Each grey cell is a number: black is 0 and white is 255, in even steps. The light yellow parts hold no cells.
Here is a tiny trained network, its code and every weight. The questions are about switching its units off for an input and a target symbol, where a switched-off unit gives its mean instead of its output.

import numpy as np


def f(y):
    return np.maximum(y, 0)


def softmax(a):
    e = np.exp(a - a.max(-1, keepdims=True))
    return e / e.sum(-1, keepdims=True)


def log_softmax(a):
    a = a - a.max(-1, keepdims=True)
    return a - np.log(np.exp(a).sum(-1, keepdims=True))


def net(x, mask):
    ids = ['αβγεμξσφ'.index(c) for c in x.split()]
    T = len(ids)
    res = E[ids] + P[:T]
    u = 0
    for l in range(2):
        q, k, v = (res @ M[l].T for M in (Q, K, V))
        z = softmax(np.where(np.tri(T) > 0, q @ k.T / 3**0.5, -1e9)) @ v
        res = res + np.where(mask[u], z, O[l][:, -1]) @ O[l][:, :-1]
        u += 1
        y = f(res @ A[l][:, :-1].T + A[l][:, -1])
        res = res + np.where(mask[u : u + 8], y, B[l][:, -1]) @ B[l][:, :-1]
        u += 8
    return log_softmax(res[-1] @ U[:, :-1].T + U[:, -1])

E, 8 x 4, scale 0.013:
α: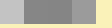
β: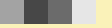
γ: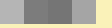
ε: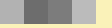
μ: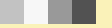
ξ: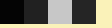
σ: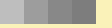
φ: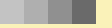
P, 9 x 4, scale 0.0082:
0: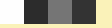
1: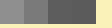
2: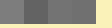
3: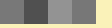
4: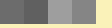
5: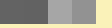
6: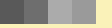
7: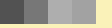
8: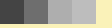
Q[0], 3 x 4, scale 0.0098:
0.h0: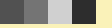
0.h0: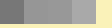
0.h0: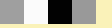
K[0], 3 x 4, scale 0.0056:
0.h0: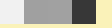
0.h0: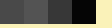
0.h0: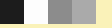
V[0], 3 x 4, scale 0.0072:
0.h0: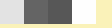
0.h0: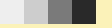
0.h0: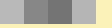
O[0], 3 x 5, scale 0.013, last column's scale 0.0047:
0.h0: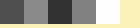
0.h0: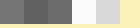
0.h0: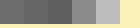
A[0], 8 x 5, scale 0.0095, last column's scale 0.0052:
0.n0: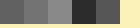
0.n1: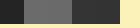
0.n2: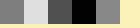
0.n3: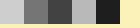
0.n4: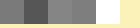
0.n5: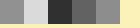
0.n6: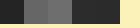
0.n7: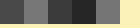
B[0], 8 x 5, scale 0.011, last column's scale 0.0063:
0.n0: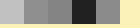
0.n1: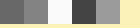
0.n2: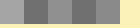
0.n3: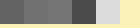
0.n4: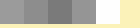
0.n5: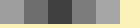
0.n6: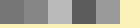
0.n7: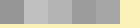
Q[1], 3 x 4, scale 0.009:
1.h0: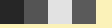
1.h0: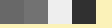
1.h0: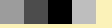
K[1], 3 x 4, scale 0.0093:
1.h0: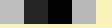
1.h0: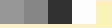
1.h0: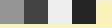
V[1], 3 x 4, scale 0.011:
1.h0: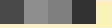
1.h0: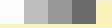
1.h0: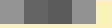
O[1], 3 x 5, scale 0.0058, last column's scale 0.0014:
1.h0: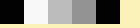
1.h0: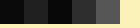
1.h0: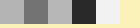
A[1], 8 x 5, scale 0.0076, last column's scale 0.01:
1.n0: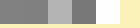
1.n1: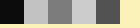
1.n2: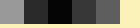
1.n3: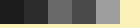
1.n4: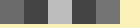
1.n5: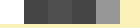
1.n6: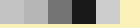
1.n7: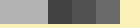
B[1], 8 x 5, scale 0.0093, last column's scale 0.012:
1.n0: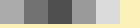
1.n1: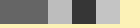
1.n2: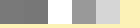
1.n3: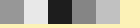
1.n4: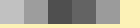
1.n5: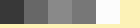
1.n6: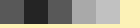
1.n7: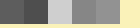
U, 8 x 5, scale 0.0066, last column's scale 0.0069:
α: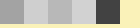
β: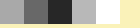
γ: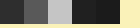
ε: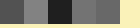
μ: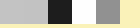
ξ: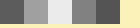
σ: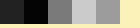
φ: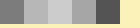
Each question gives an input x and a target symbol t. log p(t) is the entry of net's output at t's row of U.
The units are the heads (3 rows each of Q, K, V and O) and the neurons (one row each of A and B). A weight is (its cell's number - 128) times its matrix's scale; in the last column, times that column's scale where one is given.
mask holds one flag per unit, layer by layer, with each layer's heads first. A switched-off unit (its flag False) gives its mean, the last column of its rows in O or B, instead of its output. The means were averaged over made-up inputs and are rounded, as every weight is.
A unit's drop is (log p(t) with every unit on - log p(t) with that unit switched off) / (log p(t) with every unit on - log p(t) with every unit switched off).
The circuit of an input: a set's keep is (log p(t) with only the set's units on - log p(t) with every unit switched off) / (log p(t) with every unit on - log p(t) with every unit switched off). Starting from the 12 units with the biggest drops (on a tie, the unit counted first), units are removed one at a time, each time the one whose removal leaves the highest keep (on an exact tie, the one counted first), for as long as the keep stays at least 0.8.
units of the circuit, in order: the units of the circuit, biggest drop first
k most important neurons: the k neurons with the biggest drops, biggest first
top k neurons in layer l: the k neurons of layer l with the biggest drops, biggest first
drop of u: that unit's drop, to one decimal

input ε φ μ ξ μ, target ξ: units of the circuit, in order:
[1.h0; 0.n1; 1.n1]
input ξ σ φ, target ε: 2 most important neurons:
[1.n3; 0.n0]
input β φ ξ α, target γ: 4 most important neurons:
[1.n1; 0.n1; 0.n7; 0.n0]
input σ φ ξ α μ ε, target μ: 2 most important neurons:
[0.n1; 0.n6]
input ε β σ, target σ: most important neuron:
[0.n5]
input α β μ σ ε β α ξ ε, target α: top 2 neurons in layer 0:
[0.n1; 0.n6]
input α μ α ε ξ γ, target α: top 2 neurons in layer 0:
[0.n1; 0.n6]
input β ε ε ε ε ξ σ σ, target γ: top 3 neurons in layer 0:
[0.n1; 0.n7; 0.n0]
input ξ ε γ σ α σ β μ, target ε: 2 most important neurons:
[1.n3; 0.n5]
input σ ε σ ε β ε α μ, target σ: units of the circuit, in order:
[1.h0; 1.n3; 1.n6]
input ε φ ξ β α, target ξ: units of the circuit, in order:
[1.h0; 0.n1; 1.n1]
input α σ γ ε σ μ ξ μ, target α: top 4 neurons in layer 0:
[0.n1; 0.n6; 0.n5; 0.n3]
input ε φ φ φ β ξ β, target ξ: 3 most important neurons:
[0.n1; 1.n1; 0.n6]
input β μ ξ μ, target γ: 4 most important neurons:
[1.n1; 0.n1; 0.n7; 0.n0]
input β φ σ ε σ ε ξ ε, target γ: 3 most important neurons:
[1.n1; 0.n1; 0.n7]
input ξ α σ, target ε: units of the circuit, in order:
[1.n3; 1.h0; 0.n0; 0.h0]
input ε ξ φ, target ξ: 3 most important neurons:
[0.n1; 1.n1; 0.n6]
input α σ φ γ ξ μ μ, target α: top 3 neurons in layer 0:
[0.n1; 0.n6; 0.n3]
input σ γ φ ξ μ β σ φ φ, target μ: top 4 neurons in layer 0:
[0.n1; 0.n6; 0.n3; 0.n7]
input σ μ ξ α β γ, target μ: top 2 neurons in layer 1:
[1.n2; 1.n1]
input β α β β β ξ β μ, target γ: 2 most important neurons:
[1.n1; 0.n5]
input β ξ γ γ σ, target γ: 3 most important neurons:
[1.n1; 0.n1; 0.n6]
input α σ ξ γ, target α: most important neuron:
[0.n1]
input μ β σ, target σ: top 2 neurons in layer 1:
[1.n3; 1.n5]
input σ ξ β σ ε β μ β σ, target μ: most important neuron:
[0.n1]
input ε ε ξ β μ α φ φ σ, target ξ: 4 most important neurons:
[0.n1; 1.n1; 0.n6; 0.n3]
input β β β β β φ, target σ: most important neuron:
[1.n6]
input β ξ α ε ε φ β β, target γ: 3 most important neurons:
[1.n1; 0.n1; 0.n6]
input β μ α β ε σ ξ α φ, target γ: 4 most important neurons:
[1.n1; 0.n1; 0.n7; 0.n0]
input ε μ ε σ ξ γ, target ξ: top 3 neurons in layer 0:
[0.n1; 0.n6; 0.n0]
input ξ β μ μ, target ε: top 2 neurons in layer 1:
[1.n3; 1.n1]
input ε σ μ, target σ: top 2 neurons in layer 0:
[0.n5; 0.n1]
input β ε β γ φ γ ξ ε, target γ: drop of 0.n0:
0.2
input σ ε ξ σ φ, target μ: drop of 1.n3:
-0.1
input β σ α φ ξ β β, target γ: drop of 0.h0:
0.2
